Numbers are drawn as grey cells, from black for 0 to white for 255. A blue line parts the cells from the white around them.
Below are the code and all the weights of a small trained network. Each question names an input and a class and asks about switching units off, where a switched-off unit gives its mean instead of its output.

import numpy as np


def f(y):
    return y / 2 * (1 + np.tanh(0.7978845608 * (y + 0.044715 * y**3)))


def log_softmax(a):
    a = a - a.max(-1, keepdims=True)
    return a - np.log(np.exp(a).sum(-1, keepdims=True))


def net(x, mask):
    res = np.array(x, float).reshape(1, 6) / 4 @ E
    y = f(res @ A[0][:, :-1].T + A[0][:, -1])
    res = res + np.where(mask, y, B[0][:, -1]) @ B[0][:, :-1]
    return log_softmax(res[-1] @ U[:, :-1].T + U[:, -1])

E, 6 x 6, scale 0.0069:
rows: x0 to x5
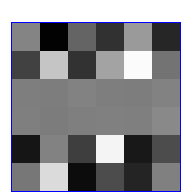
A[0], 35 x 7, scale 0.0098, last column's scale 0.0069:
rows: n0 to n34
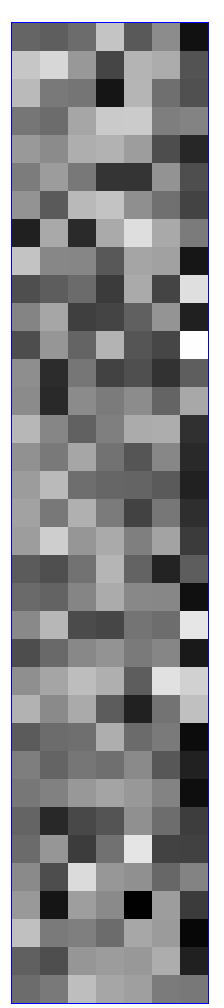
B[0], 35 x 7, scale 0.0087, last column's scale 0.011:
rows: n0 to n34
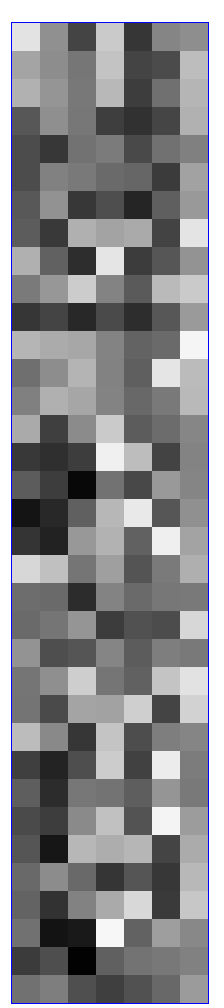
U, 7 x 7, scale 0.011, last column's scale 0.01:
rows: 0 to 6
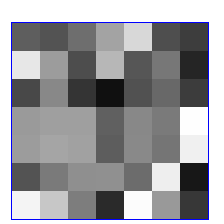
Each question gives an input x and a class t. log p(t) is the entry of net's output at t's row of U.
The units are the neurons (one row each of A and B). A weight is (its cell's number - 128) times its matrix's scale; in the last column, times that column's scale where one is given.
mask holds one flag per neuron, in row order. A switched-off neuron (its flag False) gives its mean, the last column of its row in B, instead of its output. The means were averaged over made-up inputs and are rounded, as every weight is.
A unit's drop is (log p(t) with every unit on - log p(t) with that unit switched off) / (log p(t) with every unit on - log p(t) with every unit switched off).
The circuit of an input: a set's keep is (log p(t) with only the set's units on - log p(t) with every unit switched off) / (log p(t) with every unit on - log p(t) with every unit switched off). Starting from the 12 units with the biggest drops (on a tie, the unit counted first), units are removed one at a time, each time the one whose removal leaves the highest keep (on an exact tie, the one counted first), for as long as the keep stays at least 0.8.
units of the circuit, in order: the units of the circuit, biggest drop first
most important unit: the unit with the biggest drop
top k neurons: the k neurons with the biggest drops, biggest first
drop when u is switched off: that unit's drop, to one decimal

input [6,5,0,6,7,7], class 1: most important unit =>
n19
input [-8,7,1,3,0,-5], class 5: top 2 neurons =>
[n18; n23]
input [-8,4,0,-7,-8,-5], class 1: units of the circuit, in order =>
[n1; n8]
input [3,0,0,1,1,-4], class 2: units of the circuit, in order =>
[n30; n24]
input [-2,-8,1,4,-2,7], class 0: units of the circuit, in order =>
[n24; n31]
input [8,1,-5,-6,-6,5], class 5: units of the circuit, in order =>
[n28; n12]
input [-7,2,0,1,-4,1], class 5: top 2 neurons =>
[n18; n23]
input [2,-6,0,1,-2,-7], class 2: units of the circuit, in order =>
[n30; n6]
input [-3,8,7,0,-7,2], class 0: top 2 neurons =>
[n29; n7]
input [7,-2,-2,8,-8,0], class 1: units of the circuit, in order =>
[n2; n8]
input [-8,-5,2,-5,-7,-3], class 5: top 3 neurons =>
[n23; n18; n11]
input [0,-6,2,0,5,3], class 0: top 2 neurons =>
[n31; n24]
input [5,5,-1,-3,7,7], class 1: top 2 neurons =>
[n19; n11]
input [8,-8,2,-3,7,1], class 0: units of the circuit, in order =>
[n31]
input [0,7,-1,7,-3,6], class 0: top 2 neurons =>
[n29; n7]
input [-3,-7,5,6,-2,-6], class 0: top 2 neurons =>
[n31; n17]
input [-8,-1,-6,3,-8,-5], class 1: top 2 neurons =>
[n1; n8]
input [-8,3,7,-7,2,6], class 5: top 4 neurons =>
[n18; n23; n30; n3]
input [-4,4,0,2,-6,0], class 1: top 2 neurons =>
[n1; n8]
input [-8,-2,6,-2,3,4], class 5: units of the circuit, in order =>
[n18]
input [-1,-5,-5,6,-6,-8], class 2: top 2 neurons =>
[n30; n6]
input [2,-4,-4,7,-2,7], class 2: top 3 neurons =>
[n10; n5; n21]
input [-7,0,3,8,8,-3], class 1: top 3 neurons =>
[n0; n11; n25]
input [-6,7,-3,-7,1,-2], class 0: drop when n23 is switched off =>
-0.1
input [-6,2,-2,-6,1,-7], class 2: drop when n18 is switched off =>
0.0
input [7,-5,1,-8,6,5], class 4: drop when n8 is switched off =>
0.1
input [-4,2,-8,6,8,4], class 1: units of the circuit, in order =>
[n0]
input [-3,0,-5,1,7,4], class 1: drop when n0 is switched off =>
0.2
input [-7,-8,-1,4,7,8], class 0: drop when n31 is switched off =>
0.5
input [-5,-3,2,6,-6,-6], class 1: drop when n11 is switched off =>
-0.1
